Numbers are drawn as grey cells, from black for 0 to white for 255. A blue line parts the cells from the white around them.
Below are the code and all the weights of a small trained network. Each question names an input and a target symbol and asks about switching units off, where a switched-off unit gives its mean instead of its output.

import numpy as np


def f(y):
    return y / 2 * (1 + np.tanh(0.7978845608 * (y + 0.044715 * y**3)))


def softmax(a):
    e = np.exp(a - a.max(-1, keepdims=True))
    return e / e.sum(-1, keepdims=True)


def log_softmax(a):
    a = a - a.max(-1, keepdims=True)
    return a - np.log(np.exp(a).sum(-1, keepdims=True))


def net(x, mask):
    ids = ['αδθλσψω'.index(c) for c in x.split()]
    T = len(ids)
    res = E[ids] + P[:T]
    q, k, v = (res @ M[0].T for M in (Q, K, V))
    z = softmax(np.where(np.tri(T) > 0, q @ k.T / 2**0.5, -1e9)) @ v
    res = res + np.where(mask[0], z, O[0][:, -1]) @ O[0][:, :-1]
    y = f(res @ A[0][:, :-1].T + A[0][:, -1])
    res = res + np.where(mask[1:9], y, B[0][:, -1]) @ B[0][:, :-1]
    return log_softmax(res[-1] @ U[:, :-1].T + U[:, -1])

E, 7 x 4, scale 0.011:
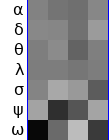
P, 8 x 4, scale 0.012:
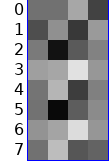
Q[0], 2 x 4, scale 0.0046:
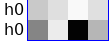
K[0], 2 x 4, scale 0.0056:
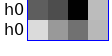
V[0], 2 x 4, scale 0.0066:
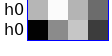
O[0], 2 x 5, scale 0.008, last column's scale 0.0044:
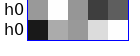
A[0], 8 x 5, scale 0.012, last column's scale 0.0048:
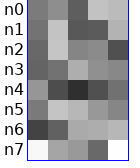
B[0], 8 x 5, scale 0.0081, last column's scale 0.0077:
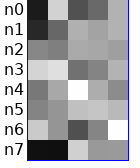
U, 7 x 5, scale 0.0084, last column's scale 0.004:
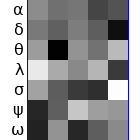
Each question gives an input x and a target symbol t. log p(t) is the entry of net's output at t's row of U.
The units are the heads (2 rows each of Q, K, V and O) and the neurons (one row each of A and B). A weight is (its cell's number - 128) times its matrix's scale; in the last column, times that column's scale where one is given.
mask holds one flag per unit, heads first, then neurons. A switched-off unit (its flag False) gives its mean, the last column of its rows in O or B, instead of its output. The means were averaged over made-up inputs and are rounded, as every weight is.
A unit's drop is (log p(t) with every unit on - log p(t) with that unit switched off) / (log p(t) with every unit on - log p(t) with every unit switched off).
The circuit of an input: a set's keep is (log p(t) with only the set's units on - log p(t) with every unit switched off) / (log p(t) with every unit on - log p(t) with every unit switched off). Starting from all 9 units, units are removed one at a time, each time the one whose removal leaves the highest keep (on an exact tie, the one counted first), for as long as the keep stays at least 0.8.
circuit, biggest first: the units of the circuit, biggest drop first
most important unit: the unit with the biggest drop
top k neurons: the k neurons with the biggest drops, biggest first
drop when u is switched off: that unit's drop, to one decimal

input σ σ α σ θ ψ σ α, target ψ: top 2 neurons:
(n1; n6)
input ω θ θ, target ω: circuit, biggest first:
(h0; n0; n5)
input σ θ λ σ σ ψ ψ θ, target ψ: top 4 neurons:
(n1; n6; n7; n3)
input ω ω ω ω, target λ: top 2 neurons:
(n6; n3)
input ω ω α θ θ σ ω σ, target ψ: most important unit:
n1
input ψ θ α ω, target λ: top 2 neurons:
(n3; n6)
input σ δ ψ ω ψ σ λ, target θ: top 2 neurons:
(n7; n0)
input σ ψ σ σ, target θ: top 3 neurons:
(n7; n0; n1)
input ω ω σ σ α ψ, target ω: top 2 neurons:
(n0; n5)
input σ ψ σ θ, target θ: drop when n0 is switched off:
0.1
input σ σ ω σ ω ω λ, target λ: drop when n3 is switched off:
0.2
